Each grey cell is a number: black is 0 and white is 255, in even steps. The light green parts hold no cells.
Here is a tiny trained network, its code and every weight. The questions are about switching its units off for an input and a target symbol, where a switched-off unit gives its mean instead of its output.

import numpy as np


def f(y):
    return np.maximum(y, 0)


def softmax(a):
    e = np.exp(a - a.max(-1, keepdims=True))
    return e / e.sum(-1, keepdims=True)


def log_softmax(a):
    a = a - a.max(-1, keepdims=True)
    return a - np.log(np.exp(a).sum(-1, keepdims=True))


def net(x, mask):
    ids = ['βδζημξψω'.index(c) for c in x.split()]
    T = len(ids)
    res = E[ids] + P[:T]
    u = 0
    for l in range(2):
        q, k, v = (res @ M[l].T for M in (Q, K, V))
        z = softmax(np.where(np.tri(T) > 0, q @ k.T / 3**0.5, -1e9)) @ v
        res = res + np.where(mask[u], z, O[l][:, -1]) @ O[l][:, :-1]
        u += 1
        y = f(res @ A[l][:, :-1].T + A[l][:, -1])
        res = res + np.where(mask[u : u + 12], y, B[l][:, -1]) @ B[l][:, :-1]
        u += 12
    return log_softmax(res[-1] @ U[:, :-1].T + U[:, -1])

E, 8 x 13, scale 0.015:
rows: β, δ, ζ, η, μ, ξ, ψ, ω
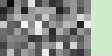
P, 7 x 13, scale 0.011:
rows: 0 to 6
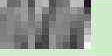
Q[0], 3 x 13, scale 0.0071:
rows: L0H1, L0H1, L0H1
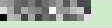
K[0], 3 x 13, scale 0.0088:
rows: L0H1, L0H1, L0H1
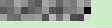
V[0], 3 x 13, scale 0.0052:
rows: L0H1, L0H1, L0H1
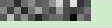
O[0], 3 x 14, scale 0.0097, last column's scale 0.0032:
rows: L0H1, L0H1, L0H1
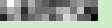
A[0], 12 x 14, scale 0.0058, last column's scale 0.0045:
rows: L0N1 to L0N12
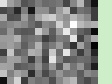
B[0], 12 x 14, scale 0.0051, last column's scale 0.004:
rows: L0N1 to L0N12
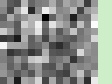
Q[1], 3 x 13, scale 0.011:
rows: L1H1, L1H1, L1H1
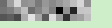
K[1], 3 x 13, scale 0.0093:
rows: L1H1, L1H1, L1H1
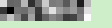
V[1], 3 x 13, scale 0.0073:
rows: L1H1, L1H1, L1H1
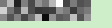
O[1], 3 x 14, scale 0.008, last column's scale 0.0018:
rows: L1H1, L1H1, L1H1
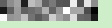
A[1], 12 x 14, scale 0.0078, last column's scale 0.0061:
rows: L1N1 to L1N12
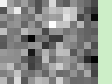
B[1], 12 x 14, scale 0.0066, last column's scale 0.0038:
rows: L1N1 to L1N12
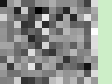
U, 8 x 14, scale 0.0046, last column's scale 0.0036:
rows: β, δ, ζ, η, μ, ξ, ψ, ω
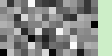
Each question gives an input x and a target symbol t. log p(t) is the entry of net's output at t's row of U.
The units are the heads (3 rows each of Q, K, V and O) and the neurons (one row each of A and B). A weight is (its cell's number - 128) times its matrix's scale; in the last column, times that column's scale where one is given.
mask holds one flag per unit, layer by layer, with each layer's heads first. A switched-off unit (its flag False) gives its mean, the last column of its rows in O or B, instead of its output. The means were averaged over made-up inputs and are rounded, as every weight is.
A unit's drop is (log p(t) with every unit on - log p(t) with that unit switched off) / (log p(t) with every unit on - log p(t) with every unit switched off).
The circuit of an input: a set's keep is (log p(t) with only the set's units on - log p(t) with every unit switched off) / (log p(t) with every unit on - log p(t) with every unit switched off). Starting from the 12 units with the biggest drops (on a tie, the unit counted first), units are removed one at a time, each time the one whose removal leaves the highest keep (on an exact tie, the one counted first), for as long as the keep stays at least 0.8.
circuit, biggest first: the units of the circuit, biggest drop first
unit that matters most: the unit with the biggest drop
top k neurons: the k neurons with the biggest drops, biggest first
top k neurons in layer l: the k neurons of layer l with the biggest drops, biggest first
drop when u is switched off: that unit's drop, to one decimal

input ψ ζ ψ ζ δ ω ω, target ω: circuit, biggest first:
[L0H1]
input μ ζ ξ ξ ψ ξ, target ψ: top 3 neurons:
[L0N12; L0N6; L0N4]
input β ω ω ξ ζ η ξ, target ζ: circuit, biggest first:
[L1H1; L0H1]
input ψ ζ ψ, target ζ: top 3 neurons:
[L0N1; L0N4; L0N6]
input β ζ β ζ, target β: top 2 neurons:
[L1N10; L1N8]
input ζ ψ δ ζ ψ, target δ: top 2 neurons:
[L1N1; L1N10]
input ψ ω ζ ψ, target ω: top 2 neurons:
[L0N1; L1N7]
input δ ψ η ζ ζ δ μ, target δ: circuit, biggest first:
[L1H1; L1N1; L1N5]
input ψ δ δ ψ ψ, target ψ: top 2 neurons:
[L0N6; L0N1]
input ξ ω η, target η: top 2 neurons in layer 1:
[L1N3; L1N5]
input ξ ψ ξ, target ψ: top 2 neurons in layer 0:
[L0N6; L0N12]
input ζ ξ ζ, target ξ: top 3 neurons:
[L1N2; L0N3; L1N4]
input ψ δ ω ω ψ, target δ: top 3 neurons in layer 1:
[L1N1; L1N10; L1N5]
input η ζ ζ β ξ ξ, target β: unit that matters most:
L1H1
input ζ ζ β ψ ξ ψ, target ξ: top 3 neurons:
[L1N2; L1N4; L0N6]
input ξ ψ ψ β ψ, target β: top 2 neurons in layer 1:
[L1N10; L1N8]
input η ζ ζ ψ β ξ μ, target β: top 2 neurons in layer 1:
[L1N10; L1N8]
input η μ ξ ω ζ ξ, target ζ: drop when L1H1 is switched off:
0.2
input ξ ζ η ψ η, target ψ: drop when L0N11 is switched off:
0.1
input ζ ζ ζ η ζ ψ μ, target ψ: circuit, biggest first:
[L1H1]
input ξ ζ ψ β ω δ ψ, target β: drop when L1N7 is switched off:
0.0
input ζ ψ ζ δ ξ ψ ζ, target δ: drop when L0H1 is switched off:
1.2
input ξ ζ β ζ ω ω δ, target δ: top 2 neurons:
[L1N1; L0N12]
